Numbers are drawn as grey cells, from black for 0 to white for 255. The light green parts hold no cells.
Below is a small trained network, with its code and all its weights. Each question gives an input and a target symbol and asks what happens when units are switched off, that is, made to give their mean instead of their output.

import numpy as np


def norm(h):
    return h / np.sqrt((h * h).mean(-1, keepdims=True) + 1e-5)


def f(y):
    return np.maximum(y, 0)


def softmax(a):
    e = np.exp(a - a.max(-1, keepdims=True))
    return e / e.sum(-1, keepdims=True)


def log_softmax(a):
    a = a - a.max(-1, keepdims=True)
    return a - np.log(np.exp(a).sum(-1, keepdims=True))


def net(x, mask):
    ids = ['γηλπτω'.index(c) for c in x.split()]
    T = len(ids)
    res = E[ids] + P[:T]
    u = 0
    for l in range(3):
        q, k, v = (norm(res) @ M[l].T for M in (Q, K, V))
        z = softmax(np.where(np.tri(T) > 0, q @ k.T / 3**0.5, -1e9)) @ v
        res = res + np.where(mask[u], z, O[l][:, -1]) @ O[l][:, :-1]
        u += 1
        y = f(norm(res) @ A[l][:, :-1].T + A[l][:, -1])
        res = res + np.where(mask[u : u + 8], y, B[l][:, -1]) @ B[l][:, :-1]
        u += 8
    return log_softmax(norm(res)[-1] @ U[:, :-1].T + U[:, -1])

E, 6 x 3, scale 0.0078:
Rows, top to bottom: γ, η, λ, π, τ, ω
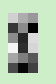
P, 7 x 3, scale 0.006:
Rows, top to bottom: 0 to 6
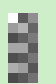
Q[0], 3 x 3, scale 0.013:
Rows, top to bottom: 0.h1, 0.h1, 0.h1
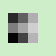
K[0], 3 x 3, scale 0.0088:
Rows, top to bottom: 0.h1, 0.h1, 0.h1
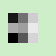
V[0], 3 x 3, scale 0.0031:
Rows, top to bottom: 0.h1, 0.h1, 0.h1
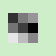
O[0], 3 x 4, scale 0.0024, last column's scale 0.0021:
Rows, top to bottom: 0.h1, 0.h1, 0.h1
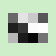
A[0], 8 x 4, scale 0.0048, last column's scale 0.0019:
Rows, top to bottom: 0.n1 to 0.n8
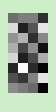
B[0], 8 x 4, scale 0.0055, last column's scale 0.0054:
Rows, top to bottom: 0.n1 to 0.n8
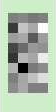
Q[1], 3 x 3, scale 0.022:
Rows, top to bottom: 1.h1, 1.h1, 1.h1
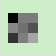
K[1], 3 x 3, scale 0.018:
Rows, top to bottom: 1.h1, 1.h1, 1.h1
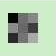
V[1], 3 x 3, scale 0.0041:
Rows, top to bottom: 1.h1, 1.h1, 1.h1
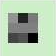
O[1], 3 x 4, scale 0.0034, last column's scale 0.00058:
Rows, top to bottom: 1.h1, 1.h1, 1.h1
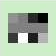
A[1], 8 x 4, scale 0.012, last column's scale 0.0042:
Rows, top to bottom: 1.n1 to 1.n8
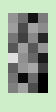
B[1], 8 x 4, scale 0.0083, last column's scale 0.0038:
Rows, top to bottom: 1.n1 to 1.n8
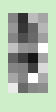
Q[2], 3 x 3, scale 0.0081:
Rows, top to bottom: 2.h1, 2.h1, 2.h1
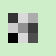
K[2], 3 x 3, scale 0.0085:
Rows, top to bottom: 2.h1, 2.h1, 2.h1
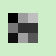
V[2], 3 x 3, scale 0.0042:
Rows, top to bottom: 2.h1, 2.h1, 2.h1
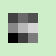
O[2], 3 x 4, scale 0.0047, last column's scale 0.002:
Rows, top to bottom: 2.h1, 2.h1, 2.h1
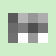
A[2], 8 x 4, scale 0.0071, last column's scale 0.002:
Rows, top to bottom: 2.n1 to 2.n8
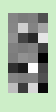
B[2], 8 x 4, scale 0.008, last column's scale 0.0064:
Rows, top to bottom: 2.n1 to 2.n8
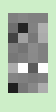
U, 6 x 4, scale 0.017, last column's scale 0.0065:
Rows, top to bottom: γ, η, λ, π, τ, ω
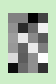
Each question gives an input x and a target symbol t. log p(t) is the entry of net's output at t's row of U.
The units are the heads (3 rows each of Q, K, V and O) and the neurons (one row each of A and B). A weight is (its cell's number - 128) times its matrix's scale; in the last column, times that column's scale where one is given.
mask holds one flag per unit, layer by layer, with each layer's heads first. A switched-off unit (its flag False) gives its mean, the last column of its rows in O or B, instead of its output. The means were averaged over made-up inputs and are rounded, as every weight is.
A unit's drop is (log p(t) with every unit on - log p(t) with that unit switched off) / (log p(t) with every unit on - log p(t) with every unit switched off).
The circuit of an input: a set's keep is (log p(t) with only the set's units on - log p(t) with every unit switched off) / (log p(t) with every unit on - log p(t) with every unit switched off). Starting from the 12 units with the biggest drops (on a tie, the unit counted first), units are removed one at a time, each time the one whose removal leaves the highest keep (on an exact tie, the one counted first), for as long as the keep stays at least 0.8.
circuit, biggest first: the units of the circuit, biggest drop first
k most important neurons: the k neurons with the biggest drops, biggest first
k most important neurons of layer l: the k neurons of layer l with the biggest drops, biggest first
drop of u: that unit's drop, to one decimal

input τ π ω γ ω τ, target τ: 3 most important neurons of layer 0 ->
[0.n5, 0.n2, 0.n7]
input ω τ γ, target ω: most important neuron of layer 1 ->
[1.n7]
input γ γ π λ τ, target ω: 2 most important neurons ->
[2.n6, 1.n6]
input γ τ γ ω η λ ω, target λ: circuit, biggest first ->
[2.n6, 1.n7]
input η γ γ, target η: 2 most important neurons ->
[2.n2, 2.n6]
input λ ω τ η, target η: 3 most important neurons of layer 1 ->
[1.n1, 1.n8, 1.n4]
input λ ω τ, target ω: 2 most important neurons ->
[2.n6, 2.n2]
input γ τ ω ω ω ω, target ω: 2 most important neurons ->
[2.n6, 2.n2]
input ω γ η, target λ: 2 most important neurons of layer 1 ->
[1.n5, 1.n7]
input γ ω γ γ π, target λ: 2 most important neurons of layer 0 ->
[0.n2, 0.n5]
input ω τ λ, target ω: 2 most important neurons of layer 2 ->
[2.n8, 2.n6]
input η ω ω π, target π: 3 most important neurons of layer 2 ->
[2.n8, 2.n6, 2.n2]
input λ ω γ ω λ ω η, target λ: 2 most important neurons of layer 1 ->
[1.n7, 1.n2]
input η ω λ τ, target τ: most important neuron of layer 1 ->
[1.n8]
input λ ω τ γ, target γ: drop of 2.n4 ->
0.0
